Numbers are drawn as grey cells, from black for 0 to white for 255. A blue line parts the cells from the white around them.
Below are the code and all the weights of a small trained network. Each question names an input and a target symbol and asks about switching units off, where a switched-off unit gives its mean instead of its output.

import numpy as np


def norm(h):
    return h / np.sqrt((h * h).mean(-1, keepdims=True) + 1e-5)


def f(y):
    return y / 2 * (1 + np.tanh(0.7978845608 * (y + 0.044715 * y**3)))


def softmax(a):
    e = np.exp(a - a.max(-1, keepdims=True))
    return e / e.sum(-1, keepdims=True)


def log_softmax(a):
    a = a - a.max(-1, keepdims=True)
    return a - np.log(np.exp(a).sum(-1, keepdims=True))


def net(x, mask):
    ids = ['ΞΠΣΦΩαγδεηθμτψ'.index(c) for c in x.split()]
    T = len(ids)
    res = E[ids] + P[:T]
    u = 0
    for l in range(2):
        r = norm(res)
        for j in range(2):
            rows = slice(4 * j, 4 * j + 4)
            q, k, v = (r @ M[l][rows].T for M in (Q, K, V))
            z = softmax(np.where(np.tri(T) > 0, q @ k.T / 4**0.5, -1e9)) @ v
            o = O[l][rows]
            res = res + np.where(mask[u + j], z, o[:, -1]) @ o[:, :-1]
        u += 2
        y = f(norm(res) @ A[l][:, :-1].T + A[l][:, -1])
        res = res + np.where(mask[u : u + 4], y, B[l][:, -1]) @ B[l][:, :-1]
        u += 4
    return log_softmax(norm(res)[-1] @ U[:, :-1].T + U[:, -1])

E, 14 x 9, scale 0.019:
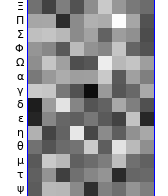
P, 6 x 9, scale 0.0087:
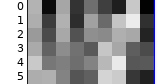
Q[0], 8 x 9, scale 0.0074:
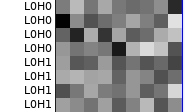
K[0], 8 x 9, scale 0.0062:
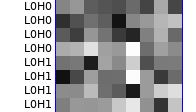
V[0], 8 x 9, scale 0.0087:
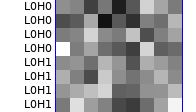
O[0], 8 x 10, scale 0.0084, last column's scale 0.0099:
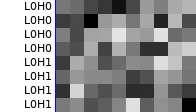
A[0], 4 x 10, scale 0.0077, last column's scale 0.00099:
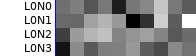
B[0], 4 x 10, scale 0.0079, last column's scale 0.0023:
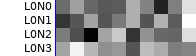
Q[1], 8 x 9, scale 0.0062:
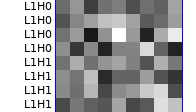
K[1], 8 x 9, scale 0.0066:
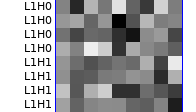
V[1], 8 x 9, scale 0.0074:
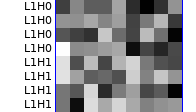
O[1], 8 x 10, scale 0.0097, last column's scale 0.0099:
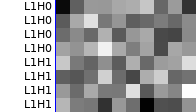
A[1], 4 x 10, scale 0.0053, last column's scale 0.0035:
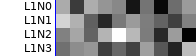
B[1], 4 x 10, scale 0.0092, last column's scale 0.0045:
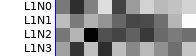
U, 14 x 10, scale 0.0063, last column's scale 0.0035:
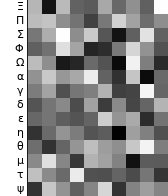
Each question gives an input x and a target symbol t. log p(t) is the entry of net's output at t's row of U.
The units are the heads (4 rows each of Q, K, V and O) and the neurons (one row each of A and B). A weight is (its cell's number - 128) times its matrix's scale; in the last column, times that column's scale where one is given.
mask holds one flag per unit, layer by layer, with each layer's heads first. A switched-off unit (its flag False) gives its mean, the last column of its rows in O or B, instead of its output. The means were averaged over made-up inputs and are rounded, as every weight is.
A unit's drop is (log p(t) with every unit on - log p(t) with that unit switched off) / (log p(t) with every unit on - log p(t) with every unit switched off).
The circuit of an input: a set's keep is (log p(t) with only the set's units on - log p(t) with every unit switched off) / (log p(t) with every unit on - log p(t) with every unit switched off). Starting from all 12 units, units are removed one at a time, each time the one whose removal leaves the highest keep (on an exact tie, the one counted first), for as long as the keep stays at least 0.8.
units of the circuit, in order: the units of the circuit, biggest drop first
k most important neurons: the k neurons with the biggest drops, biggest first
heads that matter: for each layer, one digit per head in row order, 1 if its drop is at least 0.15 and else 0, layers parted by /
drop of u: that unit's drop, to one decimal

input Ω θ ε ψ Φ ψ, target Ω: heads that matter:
11 / 10
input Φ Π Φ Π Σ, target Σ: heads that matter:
11 / 10
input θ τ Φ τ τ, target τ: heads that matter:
10 / 10
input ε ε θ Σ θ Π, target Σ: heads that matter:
10 / 10
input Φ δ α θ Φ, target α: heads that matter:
10 / 00
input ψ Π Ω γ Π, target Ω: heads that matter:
10 / 10
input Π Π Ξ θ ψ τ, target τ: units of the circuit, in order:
(L1H0 L0H1 L0H0)
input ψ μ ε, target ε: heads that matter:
11 / 10
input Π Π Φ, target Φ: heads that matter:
11 / 01
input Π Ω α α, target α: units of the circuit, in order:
(L0H0 L0N2)
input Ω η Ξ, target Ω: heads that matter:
00 / 10
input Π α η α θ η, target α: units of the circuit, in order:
(L0H0 L0H1)
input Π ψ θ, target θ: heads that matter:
10 / 01
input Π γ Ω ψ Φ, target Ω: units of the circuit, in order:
(L1H0 L0H1)
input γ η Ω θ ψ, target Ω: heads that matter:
00 / 10
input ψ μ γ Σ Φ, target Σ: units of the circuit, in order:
(L0H0 L1H0)
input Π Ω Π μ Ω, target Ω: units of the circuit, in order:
(L1H0)
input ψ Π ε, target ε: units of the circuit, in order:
(L0H0 L0H1 L1H0)
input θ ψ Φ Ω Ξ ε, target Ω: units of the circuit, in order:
(L1H0)
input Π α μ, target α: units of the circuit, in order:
(L0H0 L0N2)
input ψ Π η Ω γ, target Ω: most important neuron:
(L1N0)
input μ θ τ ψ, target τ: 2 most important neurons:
(L0N2 L0N1)
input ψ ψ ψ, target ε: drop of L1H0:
0.3
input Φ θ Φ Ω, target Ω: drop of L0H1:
0.1
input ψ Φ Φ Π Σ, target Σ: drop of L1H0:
0.2
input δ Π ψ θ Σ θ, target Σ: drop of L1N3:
0.0
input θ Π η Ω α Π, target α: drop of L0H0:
0.5
